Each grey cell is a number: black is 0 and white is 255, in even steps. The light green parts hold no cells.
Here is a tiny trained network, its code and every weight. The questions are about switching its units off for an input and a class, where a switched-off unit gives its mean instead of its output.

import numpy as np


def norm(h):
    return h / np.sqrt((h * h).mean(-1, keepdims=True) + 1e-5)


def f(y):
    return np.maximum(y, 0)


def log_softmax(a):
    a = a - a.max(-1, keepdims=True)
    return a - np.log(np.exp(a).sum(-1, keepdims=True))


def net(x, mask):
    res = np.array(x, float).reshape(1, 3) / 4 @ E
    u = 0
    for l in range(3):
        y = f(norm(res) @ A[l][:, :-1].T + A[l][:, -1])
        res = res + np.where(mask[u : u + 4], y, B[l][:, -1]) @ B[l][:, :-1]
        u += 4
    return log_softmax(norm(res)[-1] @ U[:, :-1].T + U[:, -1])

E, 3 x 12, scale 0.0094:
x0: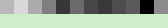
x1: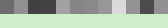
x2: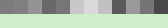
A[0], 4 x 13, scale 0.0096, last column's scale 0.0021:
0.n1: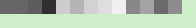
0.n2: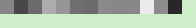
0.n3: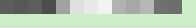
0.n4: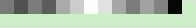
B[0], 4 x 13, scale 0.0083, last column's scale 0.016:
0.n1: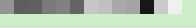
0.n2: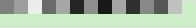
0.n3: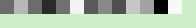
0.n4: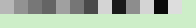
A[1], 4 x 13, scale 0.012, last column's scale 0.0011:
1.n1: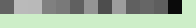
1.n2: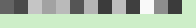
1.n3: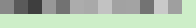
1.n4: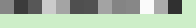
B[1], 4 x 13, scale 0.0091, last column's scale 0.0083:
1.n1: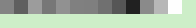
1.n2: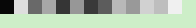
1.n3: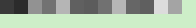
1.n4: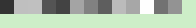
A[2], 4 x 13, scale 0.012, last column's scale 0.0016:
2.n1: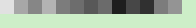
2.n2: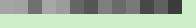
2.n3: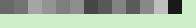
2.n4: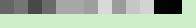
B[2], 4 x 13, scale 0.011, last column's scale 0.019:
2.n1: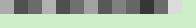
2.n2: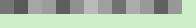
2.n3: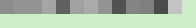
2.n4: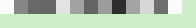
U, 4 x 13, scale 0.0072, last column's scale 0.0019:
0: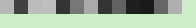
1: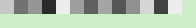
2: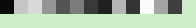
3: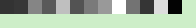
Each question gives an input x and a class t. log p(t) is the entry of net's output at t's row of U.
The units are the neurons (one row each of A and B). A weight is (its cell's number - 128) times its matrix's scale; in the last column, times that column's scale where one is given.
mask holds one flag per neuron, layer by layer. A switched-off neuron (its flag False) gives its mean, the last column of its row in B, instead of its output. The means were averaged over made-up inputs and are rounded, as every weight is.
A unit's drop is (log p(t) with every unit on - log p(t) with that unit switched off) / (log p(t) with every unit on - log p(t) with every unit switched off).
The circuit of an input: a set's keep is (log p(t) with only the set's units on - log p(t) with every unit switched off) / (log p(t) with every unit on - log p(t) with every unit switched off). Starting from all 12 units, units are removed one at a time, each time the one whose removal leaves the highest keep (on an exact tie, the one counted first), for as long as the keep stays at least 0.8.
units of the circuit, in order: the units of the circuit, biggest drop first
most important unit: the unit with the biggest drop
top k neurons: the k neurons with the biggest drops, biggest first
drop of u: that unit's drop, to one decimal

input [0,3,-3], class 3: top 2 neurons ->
0.n4, 0.n3
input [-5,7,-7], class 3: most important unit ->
0.n1
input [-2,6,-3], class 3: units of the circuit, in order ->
0.n1, 1.n3
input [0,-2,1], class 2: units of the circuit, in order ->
0.n3, 0.n4, 0.n1, 1.n2
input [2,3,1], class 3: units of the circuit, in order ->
0.n3, 0.n2, 2.n4, 1.n3
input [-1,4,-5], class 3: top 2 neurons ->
0.n4, 0.n3
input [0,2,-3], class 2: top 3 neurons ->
0.n3, 0.n1, 0.n4
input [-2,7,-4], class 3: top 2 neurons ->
1.n3, 0.n1
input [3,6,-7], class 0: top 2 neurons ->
0.n1, 0.n3
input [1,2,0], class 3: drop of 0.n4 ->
0.9
